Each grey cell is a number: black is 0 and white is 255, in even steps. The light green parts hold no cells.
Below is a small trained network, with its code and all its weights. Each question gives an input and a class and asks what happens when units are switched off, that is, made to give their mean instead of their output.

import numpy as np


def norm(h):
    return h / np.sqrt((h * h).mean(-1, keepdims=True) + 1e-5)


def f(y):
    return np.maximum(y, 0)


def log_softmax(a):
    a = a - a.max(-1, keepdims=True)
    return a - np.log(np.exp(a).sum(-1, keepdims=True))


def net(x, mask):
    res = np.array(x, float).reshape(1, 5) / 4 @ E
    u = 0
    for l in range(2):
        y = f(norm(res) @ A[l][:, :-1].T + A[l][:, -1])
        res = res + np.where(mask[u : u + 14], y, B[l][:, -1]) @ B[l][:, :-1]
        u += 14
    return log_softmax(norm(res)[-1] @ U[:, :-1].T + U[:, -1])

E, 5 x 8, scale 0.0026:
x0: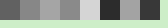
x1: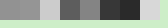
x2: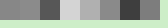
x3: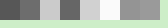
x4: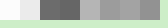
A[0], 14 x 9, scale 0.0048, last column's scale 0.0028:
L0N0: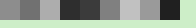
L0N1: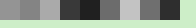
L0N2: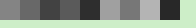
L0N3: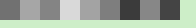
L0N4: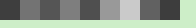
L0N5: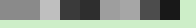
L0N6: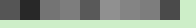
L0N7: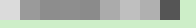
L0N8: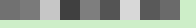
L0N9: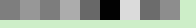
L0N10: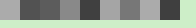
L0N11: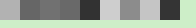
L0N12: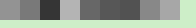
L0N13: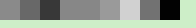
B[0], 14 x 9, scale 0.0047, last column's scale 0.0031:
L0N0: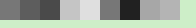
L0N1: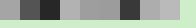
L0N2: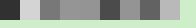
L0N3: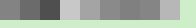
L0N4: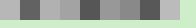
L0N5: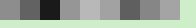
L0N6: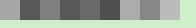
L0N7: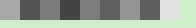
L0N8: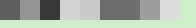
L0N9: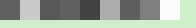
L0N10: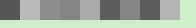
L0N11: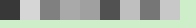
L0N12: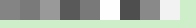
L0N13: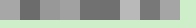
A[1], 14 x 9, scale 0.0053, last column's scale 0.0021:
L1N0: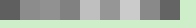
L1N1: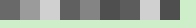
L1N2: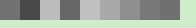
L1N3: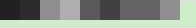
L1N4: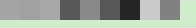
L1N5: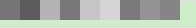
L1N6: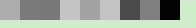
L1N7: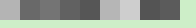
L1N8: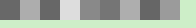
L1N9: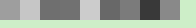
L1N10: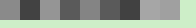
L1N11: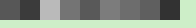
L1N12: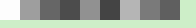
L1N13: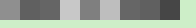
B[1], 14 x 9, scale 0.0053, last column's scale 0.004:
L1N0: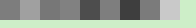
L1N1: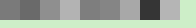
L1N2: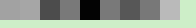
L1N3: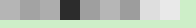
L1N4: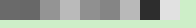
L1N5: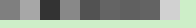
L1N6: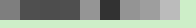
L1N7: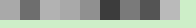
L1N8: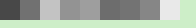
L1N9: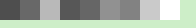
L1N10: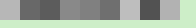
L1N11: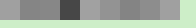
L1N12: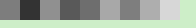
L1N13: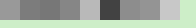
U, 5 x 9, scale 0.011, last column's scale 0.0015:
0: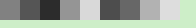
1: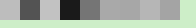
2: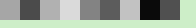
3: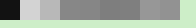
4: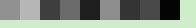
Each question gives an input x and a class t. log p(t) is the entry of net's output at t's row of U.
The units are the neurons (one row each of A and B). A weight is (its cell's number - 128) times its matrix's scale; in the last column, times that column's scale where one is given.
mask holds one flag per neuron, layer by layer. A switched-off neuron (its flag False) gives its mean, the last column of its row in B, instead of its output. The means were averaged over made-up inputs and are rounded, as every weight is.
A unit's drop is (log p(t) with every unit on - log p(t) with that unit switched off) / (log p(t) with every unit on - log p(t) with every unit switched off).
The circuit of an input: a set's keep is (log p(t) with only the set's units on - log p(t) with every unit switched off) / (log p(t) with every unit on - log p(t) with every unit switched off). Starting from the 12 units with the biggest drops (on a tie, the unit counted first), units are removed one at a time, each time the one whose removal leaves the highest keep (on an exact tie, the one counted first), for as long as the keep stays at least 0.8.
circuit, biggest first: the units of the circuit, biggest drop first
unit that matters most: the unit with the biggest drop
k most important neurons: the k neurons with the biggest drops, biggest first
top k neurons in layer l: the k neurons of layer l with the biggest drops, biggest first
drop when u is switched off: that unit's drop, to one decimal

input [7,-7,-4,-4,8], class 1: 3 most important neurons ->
L1N12, L1N9, L1N4
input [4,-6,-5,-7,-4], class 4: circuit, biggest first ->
L0N9
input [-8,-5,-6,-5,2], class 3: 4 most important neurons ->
L0N11, L0N2, L0N10, L1N8
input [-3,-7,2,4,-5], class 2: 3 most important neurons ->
L1N7, L0N4, L1N9
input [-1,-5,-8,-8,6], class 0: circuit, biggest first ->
L0N1, L0N0
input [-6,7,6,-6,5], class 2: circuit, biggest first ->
L1N4, L0N9, L0N8, L1N3
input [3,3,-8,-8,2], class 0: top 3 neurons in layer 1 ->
L1N2, L1N0, L1N5
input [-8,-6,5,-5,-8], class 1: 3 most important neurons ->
L1N3, L0N6, L0N9
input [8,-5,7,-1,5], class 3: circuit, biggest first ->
L1N9, L1N8
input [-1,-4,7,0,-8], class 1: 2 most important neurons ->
L1N3, L0N6
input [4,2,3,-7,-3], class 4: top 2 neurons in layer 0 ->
L0N9, L0N12
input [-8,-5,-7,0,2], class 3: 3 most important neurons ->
L0N11, L0N2, L0N10
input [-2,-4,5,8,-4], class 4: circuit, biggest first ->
L1N2, L1N5
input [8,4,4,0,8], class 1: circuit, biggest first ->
L1N12, L1N9
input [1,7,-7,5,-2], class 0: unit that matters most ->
L0N0
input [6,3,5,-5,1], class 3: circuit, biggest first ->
L0N9, L1N9
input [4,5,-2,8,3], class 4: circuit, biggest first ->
L1N2, L1N5
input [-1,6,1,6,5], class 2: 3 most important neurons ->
L1N4, L1N1, L1N3
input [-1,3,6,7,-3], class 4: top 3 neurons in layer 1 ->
L1N5, L1N2, L1N8
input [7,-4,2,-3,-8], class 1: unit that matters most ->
L1N3
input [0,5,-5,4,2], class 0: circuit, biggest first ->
L0N0, L0N8
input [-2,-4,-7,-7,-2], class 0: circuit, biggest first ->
L0N1, L0N0
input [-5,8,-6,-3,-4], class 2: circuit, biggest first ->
L1N4, L1N1
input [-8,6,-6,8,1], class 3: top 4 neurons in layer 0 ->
L0N11, L0N2, L0N12, L0N4
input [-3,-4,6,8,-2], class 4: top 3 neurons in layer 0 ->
L0N8, L0N1, L0N0
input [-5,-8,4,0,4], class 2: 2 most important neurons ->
L1N7, L1N3
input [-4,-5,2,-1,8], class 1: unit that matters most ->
L1N12
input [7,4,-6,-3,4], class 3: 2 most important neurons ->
L0N9, L1N9
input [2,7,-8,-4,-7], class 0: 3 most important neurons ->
L0N8, L0N1, L0N0
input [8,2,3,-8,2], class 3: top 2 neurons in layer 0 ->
L0N7, L0N1
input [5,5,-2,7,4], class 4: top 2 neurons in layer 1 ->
L1N2, L1N5
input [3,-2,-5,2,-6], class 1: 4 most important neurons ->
L1N3, L0N6, L0N4, L0N3
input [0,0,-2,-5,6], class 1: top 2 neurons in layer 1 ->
L1N12, L1N5
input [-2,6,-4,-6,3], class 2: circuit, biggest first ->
L1N4
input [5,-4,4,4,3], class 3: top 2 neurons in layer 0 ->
L0N12, L0N1
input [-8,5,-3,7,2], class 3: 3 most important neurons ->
L0N11, L0N2, L0N12
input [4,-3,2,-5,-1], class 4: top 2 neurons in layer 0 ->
L0N9, L0N12
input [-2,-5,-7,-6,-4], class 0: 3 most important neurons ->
L0N1, L0N0, L1N13
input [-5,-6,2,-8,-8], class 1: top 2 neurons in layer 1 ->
L1N3, L1N5
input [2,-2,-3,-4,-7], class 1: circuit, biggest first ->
L1N3
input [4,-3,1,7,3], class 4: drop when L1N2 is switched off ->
0.2
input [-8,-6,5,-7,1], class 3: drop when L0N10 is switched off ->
0.4
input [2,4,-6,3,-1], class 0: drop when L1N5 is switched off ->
0.0
